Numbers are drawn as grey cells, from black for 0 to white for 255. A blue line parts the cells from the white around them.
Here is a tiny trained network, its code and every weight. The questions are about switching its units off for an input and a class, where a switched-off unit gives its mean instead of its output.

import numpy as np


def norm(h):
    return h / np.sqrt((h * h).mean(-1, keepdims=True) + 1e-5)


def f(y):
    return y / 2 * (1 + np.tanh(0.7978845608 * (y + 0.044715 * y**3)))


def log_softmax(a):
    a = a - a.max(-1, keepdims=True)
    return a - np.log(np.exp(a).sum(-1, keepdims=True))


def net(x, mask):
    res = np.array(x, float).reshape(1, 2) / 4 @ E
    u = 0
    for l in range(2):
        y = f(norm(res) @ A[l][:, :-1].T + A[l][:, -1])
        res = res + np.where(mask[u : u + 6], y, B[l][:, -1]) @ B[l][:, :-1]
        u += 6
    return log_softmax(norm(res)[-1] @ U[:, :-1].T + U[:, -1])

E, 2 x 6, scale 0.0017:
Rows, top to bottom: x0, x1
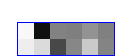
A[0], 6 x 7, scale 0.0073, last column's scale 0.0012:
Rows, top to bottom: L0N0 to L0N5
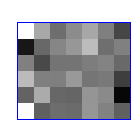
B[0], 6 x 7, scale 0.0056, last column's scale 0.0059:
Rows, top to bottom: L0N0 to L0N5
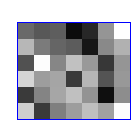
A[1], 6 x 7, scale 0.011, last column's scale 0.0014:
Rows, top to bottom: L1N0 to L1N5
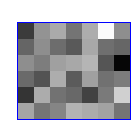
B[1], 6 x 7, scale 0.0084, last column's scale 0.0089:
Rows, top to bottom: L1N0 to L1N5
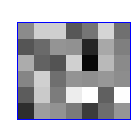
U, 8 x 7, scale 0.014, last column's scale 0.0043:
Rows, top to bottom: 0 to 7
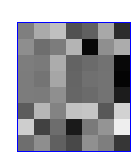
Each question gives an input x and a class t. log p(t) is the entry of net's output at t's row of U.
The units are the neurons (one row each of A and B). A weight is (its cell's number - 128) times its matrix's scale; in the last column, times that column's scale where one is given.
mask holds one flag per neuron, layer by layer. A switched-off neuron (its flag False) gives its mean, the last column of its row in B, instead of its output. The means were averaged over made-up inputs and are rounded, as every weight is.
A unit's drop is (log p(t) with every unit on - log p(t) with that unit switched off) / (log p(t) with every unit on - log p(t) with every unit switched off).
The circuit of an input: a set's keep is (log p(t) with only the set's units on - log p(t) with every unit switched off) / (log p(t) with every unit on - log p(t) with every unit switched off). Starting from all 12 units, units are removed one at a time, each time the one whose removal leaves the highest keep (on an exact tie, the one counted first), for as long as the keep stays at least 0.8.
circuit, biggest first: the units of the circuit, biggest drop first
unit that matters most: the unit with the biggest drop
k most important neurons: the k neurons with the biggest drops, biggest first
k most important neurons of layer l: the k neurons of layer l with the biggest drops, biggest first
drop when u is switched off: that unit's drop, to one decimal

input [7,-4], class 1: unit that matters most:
L0N0
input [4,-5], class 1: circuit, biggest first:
(L0N0 L1N4)
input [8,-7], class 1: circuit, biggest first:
(L0N0 L1N2 L1N4)
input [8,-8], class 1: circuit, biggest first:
(L0N0 L1N4 L1N2)
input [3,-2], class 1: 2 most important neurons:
(L0N0 L1N2)
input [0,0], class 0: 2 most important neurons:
(L0N1 L0N0)
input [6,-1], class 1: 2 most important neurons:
(L1N4 L0N2)
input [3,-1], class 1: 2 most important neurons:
(L1N4 L1N2)
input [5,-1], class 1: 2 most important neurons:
(L1N4 L0N2)
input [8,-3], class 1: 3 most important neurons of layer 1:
(L1N4 L1N2 L1N5)
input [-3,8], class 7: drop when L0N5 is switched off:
0.7
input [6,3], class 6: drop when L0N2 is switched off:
0.0
